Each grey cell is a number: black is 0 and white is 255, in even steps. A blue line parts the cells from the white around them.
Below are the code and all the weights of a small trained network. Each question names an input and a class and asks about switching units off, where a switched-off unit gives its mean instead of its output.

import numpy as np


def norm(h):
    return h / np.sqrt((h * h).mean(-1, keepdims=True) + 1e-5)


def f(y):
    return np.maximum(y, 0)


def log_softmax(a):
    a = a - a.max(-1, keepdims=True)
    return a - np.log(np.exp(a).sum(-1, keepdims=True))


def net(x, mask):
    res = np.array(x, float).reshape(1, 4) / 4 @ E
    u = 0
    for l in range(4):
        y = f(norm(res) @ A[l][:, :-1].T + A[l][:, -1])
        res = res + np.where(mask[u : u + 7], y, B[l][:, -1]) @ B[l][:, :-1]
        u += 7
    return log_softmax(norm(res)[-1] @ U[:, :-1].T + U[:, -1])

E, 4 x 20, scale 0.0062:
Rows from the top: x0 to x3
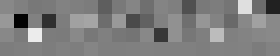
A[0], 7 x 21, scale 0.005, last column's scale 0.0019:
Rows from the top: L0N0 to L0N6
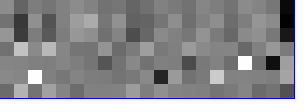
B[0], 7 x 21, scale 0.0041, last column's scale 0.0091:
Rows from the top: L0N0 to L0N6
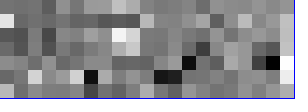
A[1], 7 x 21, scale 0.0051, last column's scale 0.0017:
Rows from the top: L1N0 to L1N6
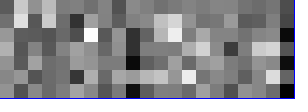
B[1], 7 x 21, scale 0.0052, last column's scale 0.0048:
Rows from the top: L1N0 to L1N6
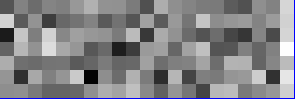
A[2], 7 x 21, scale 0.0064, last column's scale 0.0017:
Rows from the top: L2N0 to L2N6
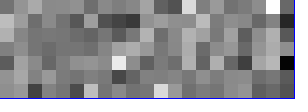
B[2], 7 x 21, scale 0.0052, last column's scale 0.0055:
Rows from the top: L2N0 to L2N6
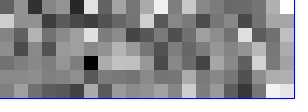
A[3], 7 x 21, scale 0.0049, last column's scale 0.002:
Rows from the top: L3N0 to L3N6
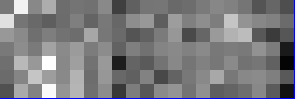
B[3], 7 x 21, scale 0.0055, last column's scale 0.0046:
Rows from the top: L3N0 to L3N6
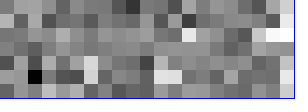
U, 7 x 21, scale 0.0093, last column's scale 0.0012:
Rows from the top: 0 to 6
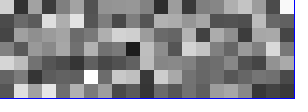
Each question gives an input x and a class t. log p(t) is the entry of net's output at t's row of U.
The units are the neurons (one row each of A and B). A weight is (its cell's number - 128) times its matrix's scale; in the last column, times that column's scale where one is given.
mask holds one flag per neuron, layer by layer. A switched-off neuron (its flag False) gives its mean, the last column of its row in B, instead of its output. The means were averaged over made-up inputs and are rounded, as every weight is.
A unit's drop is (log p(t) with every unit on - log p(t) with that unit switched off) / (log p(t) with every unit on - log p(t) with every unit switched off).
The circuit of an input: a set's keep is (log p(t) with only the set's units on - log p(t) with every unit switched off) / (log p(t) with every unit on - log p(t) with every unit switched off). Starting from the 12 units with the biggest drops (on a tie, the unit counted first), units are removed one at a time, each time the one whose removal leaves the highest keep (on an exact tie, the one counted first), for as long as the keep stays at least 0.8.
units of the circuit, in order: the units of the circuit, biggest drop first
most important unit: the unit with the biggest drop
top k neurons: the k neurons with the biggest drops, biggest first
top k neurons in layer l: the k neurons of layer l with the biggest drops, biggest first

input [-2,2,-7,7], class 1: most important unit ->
L0N4
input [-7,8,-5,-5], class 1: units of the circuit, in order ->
(L1N2; L1N3)
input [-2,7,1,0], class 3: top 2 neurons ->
(L1N3; L0N4)
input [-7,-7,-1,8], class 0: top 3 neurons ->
(L0N5; L1N5; L1N1)
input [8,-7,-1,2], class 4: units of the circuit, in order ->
(L0N5; L1N1)
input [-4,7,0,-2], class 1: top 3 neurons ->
(L0N5; L1N2; L1N3)
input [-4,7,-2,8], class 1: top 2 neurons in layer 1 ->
(L1N2; L1N3)
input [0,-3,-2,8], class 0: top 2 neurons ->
(L0N4; L0N5)
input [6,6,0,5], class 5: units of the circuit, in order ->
(L0N5; L1N2)
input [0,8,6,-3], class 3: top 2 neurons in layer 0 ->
(L0N4; L0N3)
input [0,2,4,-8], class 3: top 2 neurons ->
(L0N4; L2N0)
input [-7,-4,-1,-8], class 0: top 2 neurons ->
(L0N5; L1N5)
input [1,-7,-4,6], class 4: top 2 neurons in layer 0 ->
(L0N5; L0N2)
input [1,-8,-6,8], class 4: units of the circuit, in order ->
(L1N1)
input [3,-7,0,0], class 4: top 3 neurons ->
(L0N5; L1N1; L1N5)
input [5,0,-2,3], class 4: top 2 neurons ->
(L0N5; L0N4)
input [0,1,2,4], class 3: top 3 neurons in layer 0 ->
(L0N4; L0N1; L0N3)
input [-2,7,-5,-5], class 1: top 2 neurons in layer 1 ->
(L1N2; L1N3)
